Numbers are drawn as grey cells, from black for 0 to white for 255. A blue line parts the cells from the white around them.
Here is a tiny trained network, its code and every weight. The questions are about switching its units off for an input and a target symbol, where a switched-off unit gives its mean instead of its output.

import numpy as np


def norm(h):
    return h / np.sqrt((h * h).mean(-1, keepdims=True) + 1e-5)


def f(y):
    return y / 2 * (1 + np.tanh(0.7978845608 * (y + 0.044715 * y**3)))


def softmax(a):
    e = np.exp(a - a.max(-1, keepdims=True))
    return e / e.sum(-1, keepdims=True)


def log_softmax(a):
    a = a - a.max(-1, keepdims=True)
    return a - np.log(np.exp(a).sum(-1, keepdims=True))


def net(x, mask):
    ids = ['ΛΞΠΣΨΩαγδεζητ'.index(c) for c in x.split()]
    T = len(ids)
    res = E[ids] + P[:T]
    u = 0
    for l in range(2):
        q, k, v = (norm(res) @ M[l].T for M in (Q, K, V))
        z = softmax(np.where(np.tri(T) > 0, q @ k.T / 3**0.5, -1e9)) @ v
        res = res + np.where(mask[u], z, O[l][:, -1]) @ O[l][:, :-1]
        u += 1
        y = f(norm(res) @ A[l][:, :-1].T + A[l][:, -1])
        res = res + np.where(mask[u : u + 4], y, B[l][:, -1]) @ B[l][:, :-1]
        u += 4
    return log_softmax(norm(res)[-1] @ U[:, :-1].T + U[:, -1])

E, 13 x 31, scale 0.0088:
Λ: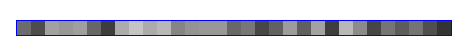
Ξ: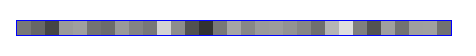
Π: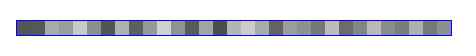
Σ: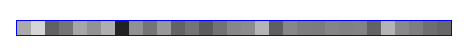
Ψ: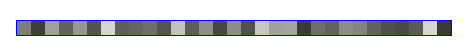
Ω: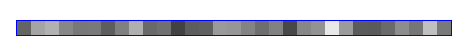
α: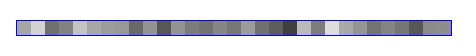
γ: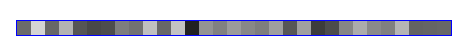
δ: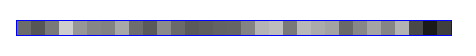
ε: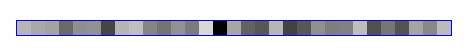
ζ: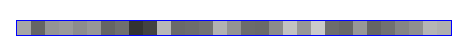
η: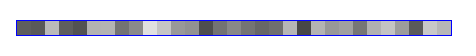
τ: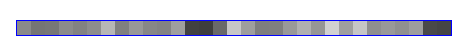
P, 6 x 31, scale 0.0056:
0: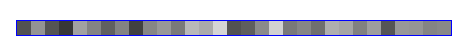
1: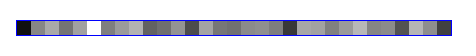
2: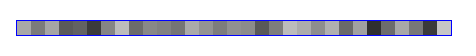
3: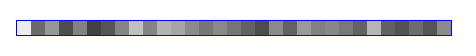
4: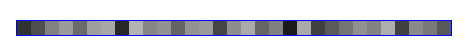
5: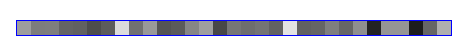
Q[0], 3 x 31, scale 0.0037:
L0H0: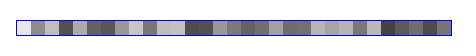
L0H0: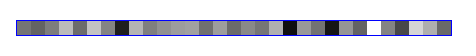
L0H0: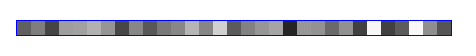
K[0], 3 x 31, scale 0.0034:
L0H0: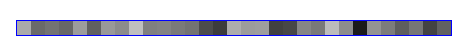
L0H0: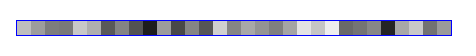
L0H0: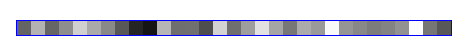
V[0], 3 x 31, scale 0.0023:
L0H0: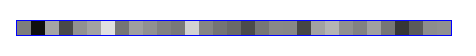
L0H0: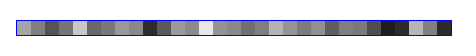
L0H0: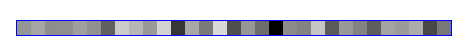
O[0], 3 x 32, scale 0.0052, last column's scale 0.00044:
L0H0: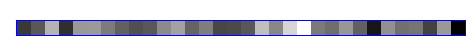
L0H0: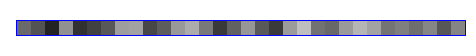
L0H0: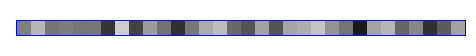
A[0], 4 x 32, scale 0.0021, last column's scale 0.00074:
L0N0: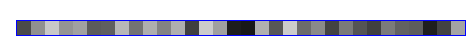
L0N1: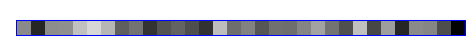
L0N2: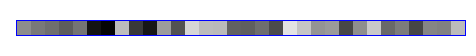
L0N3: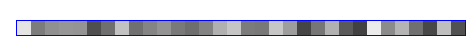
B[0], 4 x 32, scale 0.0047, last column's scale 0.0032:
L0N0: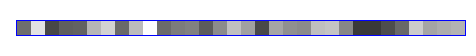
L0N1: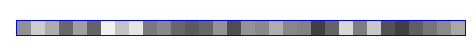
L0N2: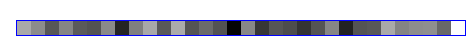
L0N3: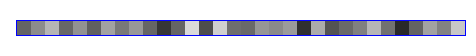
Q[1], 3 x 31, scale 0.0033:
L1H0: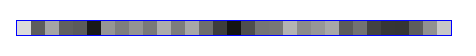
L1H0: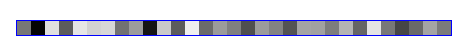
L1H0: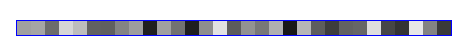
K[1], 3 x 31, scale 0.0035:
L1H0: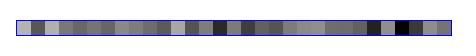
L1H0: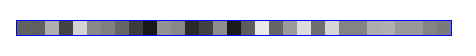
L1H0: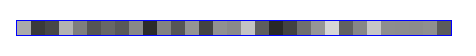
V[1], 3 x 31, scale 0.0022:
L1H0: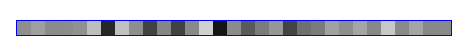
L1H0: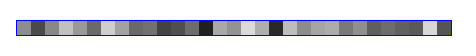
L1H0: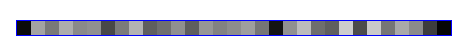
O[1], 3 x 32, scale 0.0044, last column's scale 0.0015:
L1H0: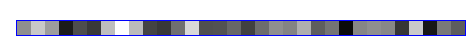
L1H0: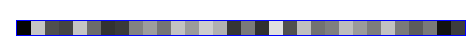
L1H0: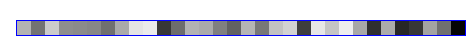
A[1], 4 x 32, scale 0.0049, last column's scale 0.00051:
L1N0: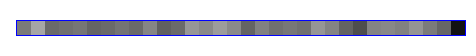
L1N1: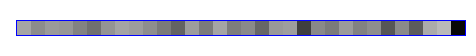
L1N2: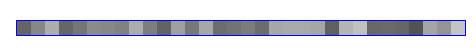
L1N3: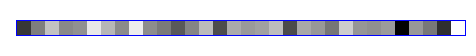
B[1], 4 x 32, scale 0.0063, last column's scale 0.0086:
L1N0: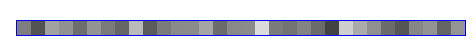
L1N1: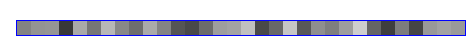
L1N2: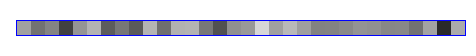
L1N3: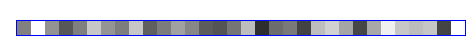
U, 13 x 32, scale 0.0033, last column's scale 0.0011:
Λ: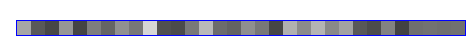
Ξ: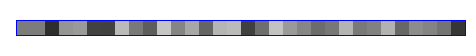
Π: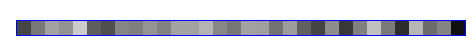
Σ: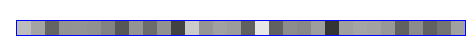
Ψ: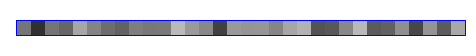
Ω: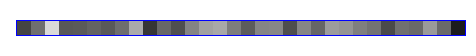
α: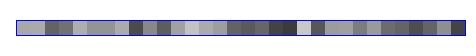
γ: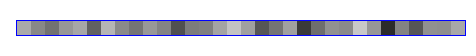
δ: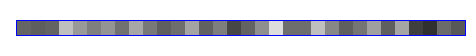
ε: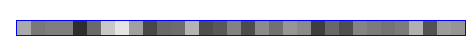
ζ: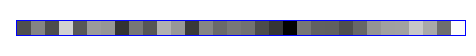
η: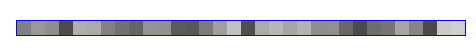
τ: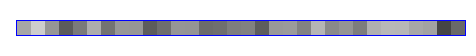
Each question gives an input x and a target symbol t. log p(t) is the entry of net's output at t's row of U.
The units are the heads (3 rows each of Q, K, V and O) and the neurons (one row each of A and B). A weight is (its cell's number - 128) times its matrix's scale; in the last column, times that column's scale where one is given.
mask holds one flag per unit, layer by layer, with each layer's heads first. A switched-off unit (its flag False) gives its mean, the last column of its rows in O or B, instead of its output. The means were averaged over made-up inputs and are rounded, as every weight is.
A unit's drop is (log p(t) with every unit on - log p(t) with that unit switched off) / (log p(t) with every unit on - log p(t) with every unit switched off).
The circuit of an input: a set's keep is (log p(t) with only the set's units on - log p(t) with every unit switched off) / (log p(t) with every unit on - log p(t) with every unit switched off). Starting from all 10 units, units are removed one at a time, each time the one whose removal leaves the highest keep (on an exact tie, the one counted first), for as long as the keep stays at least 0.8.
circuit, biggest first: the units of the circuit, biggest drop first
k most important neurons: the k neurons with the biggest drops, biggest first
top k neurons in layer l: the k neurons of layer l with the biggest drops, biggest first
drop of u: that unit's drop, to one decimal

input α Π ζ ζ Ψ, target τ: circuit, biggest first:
[L1N3 L0N2]
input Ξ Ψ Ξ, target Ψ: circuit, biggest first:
[L0H0 L1N3]
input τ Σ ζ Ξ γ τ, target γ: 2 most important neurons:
[L1N1 L1N3]
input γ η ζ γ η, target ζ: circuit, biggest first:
[L0H0 L1H0]
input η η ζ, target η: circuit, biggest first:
[L0H0]
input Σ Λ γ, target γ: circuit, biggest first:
[L0H0 L1N1 L1N3]
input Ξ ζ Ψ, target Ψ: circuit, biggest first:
[L0H0 L1N3]
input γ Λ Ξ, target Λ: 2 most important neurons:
[L1N3 L0N2]
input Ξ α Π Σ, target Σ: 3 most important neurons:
[L1N3 L1N0 L0N1]
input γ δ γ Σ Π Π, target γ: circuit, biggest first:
[L0H0 L1N1]
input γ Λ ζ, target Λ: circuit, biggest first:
[L0H0 L1H0 L1N3]
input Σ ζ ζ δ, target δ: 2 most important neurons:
[L1N3 L0N3]
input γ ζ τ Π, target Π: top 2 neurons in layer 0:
[L0N2 L0N1]
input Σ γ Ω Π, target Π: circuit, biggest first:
[L1N3 L0N3]
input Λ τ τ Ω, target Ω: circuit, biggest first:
[L1N3]
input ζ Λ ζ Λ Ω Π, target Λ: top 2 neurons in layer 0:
[L0N2 L0N0]
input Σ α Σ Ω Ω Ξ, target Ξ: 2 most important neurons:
[L1N3 L0N2]
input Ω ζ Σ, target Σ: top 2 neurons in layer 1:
[L1N0 L1N3]
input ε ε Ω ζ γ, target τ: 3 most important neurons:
[L0N2 L1N3 L0N0]
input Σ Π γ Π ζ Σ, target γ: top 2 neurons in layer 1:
[L1N1 L1N3]
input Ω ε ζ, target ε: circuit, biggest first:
[L1H0]
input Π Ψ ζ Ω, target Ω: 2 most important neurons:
[L1N3 L1N0]
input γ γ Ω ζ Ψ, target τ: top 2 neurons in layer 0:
[L0N2 L0N3]
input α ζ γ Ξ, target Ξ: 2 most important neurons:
[L1N3 L0N1]
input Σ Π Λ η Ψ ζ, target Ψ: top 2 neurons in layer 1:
[L1N3 L1N2]
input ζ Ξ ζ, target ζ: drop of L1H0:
0.5
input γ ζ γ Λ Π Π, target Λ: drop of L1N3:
0.3
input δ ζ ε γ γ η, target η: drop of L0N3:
0.0
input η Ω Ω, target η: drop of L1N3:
0.1
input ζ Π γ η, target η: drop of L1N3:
0.2
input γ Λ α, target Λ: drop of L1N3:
0.2
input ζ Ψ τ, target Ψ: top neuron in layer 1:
[L1N2]
